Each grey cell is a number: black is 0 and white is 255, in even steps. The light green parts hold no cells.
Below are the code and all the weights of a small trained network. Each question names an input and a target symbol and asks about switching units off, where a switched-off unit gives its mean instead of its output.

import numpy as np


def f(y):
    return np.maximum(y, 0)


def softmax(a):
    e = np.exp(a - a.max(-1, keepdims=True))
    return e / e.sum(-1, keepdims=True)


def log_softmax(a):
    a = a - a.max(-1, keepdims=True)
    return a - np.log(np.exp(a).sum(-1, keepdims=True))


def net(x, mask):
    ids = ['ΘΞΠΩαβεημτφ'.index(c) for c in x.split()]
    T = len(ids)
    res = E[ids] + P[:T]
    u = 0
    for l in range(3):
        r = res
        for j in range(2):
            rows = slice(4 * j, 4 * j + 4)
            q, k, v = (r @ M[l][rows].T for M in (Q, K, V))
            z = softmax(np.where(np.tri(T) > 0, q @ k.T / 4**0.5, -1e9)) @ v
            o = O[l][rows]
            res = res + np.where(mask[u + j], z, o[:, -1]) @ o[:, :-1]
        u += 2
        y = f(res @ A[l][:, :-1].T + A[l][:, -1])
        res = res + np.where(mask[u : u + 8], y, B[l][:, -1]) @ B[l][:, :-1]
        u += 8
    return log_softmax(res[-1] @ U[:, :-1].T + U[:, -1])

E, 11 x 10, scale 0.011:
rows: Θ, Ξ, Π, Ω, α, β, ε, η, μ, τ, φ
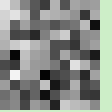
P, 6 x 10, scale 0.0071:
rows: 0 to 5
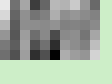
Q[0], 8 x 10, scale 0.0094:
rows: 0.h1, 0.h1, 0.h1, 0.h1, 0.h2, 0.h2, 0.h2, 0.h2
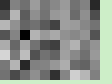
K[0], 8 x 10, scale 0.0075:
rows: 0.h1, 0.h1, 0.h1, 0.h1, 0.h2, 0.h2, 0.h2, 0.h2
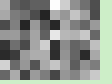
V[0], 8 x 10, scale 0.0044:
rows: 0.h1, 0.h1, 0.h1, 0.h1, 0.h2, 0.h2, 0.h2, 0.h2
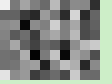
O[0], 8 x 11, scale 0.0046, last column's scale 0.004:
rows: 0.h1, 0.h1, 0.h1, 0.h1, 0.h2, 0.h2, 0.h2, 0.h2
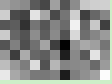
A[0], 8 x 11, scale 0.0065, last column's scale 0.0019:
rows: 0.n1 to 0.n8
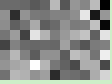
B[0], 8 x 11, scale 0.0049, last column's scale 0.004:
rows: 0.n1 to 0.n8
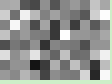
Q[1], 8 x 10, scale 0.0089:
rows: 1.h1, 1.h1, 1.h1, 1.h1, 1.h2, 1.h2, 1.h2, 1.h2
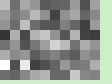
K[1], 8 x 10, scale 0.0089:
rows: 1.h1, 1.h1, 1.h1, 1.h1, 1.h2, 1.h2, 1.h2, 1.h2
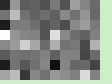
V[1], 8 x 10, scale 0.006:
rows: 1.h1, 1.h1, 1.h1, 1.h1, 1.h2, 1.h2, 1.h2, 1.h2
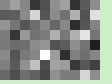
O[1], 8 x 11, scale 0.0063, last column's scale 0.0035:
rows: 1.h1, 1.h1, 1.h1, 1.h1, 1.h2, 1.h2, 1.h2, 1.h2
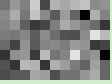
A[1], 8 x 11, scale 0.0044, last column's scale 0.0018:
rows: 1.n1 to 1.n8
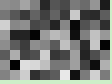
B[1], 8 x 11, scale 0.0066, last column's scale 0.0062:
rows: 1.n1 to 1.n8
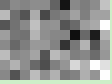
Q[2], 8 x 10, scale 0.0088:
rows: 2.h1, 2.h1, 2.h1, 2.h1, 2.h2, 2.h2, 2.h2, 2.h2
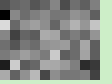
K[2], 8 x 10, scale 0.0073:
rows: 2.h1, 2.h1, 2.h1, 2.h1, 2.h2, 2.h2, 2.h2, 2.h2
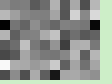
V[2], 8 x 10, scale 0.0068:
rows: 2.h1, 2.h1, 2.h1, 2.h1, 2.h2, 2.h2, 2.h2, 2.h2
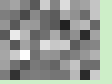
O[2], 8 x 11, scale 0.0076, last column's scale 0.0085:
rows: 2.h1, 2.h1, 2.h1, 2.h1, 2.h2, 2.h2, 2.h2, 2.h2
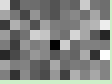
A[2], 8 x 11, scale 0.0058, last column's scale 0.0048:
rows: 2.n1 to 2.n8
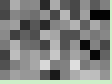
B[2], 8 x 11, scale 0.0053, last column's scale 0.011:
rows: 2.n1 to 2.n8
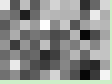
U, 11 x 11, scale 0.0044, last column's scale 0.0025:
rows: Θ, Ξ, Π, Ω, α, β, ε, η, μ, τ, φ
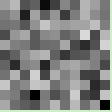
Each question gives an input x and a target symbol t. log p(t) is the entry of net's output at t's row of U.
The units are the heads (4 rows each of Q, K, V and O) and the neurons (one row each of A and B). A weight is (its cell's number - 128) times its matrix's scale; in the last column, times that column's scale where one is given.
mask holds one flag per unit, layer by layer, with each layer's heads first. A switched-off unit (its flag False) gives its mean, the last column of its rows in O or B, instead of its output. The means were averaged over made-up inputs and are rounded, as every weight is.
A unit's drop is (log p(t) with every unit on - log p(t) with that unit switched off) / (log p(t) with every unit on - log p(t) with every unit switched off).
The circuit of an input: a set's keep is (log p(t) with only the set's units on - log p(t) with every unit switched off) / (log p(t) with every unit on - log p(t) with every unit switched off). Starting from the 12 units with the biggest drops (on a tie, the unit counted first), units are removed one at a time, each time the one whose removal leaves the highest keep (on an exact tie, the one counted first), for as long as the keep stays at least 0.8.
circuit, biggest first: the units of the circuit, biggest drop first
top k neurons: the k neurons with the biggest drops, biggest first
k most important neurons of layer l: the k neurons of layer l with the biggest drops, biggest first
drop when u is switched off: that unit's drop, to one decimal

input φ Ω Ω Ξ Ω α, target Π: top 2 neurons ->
(2.n2; 1.n4)
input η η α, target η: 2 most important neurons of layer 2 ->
(2.n6; 2.n1)
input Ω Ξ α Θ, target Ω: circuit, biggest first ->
(2.h1; 1.h1; 0.h1)
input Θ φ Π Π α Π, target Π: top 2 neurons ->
(2.n2; 0.n2)
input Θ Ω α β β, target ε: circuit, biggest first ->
(1.h2; 0.h2; 2.h2)
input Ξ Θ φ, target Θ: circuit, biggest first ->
(2.h1; 0.n4)
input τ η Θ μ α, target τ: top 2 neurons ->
(0.n7; 2.n6)
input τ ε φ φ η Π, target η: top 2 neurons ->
(0.n2; 1.n7)
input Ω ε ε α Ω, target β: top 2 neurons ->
(0.n8; 1.n3)
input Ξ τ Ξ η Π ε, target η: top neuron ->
(0.n2)
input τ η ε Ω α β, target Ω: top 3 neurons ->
(1.n7; 0.n2; 0.n8)
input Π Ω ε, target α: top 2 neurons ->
(1.n4; 2.n8)
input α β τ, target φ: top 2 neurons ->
(2.n1; 1.n2)
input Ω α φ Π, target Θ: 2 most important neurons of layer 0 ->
(0.n2; 0.n4)
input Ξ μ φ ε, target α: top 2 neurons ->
(2.n8; 0.n4)
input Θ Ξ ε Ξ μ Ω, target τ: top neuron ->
(2.n4)
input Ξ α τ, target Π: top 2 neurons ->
(2.n3; 2.n5)
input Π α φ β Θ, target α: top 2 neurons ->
(1.n7; 0.n4)
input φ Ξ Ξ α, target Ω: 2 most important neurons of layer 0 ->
(0.n8; 0.n7)
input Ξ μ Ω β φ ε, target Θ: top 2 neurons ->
(0.n4; 2.n1)
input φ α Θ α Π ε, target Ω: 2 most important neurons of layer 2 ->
(2.n7; 2.n4)
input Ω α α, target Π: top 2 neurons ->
(2.n2; 2.n1)
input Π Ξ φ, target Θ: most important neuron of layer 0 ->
(0.n4)
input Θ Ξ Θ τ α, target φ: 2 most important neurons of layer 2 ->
(2.n1; 2.n6)
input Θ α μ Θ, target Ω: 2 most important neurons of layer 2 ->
(2.n8; 2.n1)
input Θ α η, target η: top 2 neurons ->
(2.n1; 2.n6)
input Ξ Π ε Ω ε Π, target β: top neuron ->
(1.n3)
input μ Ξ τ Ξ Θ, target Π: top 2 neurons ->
(2.n3; 2.n5)
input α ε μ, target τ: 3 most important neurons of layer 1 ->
(1.n3; 1.n8; 1.n4)
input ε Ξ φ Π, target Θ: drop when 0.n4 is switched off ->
0.3
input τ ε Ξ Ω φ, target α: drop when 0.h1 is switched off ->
0.1
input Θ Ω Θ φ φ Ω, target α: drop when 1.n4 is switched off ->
0.4
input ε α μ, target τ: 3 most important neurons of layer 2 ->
(2.n7; 2.n3; 2.n4)
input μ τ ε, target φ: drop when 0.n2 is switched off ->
0.1
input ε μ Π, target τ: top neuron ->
(2.n4)
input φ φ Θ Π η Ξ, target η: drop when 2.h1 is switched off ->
0.3
